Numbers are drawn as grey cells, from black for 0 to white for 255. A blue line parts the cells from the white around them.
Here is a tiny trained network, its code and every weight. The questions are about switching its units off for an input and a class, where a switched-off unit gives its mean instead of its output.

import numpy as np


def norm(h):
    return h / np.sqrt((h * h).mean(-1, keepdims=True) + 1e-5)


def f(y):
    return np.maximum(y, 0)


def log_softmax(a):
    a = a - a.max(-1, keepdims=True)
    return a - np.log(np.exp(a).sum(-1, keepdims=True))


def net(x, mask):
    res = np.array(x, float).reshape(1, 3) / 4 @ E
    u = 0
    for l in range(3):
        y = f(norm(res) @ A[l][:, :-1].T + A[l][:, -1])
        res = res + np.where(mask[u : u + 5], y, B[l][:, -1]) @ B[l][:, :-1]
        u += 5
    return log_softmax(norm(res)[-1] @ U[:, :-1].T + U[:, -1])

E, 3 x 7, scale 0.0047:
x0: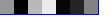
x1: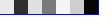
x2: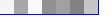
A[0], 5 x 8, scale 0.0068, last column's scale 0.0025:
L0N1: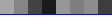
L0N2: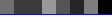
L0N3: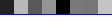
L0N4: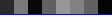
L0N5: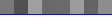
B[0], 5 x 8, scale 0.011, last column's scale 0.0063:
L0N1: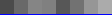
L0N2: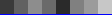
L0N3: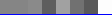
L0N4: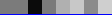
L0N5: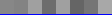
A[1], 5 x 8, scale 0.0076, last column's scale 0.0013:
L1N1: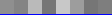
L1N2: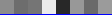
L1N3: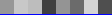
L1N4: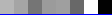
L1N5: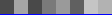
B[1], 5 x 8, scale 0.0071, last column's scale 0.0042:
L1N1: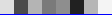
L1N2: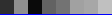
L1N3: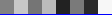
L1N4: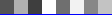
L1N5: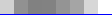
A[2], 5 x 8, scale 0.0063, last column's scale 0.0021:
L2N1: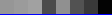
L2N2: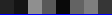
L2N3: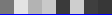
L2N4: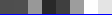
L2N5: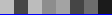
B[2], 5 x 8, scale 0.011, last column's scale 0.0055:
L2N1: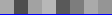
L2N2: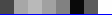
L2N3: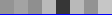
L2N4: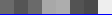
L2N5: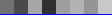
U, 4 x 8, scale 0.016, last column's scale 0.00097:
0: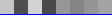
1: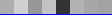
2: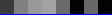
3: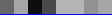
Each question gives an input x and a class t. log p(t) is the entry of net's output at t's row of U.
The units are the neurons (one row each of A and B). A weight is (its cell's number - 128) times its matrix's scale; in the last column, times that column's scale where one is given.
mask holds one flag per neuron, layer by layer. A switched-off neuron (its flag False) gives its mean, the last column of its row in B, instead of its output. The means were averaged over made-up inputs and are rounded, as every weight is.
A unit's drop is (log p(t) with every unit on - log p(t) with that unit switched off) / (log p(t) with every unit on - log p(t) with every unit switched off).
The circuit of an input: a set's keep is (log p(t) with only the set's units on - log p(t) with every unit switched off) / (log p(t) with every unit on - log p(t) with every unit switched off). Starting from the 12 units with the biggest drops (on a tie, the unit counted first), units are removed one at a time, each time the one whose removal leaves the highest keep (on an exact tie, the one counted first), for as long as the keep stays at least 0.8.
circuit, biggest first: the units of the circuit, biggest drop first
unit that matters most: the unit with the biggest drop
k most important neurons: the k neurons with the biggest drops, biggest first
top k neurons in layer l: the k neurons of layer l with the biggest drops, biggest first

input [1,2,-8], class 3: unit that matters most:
L0N4
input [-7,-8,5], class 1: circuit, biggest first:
[L1N3 L2N3]
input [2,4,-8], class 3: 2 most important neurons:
[L0N4 L1N1]
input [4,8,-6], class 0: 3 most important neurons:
[L0N5 L0N2 L2N5]
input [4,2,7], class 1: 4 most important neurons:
[L0N3 L1N4 L1N3 L2N3]
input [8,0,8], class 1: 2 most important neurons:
[L0N2 L1N4]
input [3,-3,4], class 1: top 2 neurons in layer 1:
[L1N3 L1N4]
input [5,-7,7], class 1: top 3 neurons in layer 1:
[L1N4 L1N3 L1N1]
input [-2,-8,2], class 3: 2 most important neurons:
[L0N3 L2N2]
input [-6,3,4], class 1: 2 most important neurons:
[L1N3 L0N3]
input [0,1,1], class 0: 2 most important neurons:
[L1N1 L0N2]
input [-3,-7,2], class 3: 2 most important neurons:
[L0N3 L2N2]
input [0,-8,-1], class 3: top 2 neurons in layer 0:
[L0N4 L0N1]
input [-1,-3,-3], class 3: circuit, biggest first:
[L0N4]
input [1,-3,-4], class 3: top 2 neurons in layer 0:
[L0N4 L0N1]
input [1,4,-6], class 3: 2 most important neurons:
[L0N4 L2N2]
